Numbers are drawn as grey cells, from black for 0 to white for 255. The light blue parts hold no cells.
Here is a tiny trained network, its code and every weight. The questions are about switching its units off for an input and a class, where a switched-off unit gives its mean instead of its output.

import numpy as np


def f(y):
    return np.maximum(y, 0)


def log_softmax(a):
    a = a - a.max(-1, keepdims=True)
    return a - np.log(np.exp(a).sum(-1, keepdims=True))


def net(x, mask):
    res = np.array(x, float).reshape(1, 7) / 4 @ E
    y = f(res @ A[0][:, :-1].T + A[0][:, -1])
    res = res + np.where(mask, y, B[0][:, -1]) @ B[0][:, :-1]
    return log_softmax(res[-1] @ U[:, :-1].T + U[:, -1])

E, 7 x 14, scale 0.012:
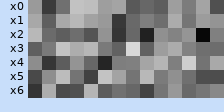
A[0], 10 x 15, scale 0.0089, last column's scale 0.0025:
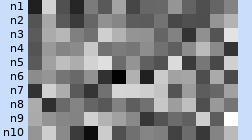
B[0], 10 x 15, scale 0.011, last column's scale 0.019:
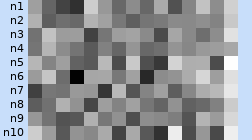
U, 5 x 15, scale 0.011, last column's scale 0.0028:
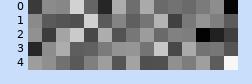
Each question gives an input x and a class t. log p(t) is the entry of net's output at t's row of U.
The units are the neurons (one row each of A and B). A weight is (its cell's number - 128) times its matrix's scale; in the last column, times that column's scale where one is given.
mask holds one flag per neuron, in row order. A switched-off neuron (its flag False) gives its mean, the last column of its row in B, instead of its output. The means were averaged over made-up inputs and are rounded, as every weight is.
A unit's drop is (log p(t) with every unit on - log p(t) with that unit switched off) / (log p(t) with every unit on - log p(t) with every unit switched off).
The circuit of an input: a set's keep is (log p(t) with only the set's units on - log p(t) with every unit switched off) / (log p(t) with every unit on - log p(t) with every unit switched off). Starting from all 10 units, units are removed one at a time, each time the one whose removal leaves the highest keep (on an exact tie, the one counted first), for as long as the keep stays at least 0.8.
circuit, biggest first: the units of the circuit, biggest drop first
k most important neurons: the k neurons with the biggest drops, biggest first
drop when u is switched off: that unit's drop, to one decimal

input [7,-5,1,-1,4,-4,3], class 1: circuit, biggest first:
n5
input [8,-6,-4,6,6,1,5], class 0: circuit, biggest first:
n6; n10
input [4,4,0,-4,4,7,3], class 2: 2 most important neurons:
n6; n7
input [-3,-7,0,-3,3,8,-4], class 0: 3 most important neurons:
n7; n5; n6
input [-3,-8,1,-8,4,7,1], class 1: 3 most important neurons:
n7; n5; n1
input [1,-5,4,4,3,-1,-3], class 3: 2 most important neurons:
n10; n5
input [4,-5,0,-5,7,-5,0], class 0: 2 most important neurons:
n5; n10
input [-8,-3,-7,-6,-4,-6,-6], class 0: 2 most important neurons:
n7; n5
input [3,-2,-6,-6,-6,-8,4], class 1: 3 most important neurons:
n9; n10; n5
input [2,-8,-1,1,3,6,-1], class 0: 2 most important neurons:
n6; n7
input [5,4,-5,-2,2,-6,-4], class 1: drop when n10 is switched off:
0.3
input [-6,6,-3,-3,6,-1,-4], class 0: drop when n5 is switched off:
0.2
